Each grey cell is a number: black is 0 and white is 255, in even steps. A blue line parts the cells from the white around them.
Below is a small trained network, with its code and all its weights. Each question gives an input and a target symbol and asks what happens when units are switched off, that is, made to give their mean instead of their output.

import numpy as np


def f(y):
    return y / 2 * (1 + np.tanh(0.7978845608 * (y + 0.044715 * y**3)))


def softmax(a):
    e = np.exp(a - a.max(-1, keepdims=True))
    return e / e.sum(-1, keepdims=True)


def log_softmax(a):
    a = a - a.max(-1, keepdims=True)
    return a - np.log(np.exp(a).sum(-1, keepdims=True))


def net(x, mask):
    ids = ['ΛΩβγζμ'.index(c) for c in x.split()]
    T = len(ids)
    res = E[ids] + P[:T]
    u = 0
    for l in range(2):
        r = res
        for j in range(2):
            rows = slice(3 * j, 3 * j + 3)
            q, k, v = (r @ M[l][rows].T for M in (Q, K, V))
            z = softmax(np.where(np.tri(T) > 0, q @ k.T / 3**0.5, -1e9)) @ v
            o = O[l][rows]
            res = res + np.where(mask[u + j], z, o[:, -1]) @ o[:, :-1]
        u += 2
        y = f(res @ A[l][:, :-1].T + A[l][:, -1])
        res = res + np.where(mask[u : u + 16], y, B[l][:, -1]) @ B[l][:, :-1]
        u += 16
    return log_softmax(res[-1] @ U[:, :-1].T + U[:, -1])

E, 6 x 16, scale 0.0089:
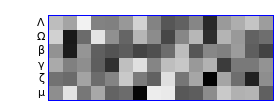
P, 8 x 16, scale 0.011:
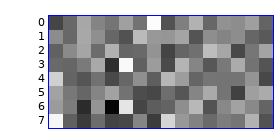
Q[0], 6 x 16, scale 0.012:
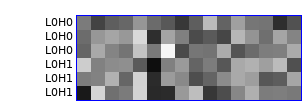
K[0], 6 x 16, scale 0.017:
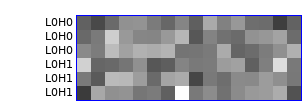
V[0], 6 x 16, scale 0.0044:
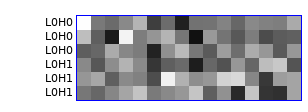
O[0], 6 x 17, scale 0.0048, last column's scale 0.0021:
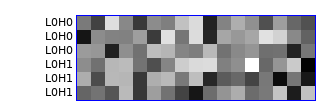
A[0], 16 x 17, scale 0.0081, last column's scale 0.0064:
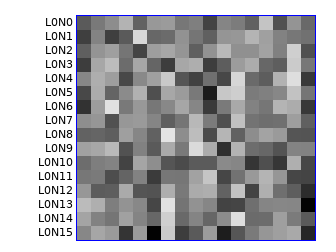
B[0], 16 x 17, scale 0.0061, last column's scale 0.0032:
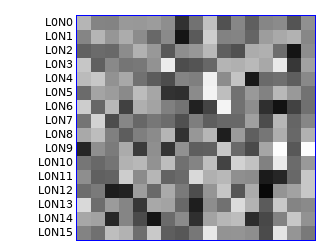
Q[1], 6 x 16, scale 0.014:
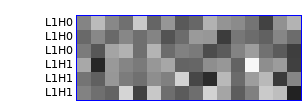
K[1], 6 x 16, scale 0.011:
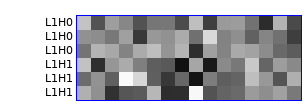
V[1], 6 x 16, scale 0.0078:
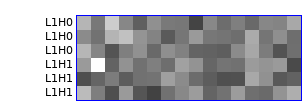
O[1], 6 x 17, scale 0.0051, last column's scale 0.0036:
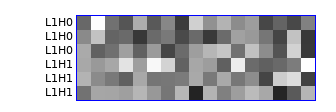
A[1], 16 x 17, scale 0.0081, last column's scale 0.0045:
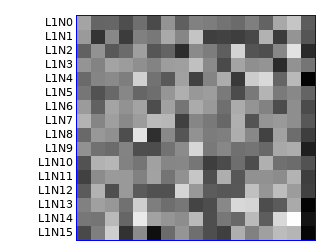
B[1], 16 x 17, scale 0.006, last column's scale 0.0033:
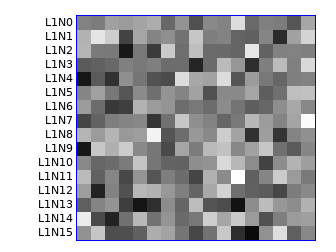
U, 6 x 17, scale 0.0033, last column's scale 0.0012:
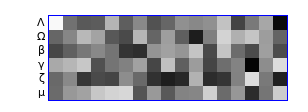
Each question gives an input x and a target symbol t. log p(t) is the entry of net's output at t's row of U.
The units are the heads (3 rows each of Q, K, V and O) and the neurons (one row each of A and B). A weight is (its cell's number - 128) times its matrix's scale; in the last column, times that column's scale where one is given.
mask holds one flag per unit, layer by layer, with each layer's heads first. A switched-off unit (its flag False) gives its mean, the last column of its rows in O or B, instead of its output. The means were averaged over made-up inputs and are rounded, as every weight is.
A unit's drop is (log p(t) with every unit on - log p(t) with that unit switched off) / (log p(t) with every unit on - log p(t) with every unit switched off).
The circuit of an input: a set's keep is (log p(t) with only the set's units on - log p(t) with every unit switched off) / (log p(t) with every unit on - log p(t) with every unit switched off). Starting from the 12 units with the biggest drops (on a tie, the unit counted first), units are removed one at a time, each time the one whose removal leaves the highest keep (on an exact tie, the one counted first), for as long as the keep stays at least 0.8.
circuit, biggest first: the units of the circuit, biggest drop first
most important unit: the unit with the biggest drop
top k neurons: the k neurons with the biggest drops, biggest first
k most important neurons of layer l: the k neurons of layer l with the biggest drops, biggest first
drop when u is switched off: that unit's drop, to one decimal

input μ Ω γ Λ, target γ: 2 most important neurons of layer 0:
L0N0, L0N9
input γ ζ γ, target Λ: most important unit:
L1N2
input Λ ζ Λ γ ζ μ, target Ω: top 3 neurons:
L0N3, L1N13, L1N7
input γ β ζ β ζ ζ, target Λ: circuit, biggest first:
L1N14, L1H1, L0N10, L0N9
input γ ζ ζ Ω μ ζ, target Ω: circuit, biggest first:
L0N10, L1N13, L1H1, L1N7
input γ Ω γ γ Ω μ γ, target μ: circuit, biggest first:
L1H1, L0N7
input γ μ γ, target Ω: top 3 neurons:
L0N10, L1N2, L0N11
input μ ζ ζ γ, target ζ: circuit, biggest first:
L0H1, L1H1
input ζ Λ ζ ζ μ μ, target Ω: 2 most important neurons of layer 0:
L0N3, L0N7
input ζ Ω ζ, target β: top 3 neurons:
L1N4, L0N10, L0N1
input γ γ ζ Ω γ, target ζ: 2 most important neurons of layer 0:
L0N9, L0N12
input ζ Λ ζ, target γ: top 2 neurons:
L1N8, L0N13
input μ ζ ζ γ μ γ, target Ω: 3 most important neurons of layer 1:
L1N2, L1N9, L1N7
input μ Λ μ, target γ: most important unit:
L1H0
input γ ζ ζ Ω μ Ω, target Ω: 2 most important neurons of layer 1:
L1N7, L1N13
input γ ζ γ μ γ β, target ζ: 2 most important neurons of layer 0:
L0N3, L0N11
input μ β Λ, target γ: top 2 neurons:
L0N6, L0N4
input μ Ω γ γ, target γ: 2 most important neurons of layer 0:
L0N0, L0N2
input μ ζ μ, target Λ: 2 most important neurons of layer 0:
L0N3, L0N1
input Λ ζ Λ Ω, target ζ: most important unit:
L0H1
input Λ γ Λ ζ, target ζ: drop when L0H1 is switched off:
1.0
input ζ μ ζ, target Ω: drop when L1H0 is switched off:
0.2
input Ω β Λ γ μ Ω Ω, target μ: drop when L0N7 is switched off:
0.1
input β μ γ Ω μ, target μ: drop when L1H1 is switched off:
0.6
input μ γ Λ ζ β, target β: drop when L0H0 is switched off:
0.1
